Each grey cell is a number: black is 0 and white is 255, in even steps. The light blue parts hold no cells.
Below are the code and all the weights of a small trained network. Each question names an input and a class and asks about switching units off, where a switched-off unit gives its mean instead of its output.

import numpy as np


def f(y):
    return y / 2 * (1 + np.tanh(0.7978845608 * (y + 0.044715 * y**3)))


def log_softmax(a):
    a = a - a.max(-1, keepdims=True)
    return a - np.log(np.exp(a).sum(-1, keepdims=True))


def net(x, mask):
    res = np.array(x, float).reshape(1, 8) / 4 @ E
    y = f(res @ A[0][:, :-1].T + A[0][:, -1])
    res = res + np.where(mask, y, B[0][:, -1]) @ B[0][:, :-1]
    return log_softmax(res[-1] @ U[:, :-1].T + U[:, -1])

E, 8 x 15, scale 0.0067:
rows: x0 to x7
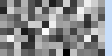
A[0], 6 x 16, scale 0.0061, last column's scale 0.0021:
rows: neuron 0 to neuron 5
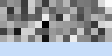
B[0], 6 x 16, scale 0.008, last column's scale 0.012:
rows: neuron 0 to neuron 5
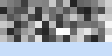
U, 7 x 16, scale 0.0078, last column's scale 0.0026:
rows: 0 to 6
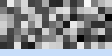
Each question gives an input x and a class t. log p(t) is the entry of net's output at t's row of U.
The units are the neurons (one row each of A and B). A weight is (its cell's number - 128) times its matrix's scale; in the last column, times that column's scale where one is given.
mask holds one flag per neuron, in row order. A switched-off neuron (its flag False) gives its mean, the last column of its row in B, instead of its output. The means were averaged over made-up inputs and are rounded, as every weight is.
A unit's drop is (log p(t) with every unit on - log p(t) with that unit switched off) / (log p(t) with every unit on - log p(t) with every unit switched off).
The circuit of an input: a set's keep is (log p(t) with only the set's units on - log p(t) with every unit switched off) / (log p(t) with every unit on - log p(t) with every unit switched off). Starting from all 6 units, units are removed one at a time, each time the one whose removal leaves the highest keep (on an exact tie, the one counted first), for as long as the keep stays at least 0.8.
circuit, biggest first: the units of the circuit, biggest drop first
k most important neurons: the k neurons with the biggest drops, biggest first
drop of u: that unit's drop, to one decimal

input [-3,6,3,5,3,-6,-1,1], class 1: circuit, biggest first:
[neuron 4]
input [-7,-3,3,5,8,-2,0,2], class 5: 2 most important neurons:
[neuron 1; neuron 3]
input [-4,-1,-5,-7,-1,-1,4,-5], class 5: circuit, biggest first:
[neuron 3; neuron 1]
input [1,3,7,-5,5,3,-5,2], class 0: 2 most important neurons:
[neuron 5; neuron 4]
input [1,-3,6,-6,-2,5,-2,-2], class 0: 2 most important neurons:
[neuron 5; neuron 1]
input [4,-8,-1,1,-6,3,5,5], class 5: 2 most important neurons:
[neuron 1; neuron 3]
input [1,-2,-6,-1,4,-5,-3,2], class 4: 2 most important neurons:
[neuron 2; neuron 5]
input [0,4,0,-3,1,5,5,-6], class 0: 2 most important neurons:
[neuron 3; neuron 5]
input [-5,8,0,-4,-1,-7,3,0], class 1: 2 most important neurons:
[neuron 4; neuron 3]
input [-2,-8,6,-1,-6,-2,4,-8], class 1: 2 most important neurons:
[neuron 4; neuron 5]
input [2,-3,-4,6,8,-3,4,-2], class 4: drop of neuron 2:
0.5
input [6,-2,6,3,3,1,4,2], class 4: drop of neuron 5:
-0.1
